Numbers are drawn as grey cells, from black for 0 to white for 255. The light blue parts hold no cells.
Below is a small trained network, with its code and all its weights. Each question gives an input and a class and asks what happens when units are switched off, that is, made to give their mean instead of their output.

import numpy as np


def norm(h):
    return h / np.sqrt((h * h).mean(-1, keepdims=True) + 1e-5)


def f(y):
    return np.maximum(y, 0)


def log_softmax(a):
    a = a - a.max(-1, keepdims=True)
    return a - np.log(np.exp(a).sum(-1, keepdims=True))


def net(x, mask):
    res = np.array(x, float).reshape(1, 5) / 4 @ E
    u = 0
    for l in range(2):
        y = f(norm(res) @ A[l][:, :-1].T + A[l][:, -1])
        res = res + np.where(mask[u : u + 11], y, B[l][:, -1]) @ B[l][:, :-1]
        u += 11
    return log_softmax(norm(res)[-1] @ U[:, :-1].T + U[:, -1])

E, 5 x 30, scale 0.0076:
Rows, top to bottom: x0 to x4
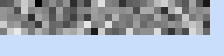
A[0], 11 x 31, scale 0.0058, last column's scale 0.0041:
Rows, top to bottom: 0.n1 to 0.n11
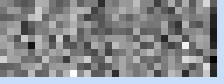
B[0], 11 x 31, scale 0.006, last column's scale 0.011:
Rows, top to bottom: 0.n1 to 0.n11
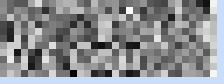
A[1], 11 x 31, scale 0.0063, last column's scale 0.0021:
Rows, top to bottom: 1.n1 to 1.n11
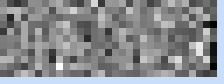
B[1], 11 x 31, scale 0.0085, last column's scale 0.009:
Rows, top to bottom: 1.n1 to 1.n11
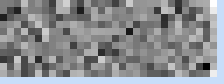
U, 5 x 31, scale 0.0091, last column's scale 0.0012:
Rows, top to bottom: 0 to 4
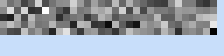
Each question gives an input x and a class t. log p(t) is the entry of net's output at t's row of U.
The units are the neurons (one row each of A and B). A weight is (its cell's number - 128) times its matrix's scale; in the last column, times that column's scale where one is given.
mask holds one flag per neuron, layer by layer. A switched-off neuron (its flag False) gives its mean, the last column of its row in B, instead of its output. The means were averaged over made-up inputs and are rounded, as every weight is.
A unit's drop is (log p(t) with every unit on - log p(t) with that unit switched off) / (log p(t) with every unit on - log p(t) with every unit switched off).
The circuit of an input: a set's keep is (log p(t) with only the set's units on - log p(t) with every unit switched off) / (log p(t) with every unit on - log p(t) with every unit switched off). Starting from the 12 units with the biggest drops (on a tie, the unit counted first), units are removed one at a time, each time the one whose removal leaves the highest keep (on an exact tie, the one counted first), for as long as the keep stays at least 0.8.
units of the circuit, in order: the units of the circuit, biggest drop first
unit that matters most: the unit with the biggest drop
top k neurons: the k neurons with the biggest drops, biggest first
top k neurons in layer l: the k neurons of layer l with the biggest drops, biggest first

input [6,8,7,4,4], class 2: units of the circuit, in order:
1.n9
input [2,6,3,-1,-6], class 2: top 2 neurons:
0.n6, 1.n9
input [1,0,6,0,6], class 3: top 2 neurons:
0.n7, 1.n1
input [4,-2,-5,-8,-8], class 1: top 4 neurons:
1.n5, 0.n10, 0.n1, 1.n2
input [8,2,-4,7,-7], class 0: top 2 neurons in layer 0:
0.n11, 0.n10
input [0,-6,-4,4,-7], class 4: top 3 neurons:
1.n1, 0.n6, 0.n1
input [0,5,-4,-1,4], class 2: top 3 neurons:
0.n6, 0.n7, 1.n3
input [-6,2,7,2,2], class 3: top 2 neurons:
0.n7, 1.n11
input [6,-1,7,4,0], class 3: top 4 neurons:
0.n7, 0.n1, 0.n2, 1.n10
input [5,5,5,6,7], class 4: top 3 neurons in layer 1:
1.n2, 1.n8, 1.n5
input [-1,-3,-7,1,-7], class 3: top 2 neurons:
0.n11, 1.n2
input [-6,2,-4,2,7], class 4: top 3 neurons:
1.n2, 1.n8, 1.n11
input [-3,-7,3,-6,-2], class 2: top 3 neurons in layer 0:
0.n4, 0.n5, 0.n9
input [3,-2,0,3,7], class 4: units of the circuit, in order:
1.n2
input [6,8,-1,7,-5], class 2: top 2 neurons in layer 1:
1.n9, 1.n5
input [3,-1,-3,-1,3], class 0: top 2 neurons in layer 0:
0.n7, 0.n9
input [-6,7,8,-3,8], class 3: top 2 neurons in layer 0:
0.n7, 0.n4
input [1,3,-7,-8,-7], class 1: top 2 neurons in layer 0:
0.n10, 0.n7
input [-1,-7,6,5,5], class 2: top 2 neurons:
0.n5, 0.n4
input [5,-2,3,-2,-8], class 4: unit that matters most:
1.n1
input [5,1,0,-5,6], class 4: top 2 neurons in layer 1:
1.n2, 1.n8
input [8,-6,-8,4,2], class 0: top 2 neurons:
0.n7, 1.n11
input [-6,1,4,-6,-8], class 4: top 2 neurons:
1.n1, 0.n1
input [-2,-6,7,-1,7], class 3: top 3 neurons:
0.n7, 0.n6, 1.n1
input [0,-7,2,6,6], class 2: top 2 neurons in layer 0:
0.n5, 0.n4
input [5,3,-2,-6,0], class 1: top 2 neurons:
0.n1, 0.n2
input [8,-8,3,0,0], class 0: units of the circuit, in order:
1.n11
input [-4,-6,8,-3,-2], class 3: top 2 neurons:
0.n7, 0.n6
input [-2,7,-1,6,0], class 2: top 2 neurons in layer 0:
0.n6, 0.n10
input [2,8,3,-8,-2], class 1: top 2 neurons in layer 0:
0.n10, 0.n4
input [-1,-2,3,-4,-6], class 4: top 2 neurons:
1.n1, 0.n9
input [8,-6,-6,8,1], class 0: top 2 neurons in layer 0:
0.n10, 0.n8
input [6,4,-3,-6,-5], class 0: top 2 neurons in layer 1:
1.n11, 1.n4
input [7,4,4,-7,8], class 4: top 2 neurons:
1.n2, 1.n8
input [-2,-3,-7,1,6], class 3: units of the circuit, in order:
0.n11
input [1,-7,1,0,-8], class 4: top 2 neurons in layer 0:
0.n6, 0.n1
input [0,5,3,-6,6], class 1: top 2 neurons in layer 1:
1.n1, 1.n5
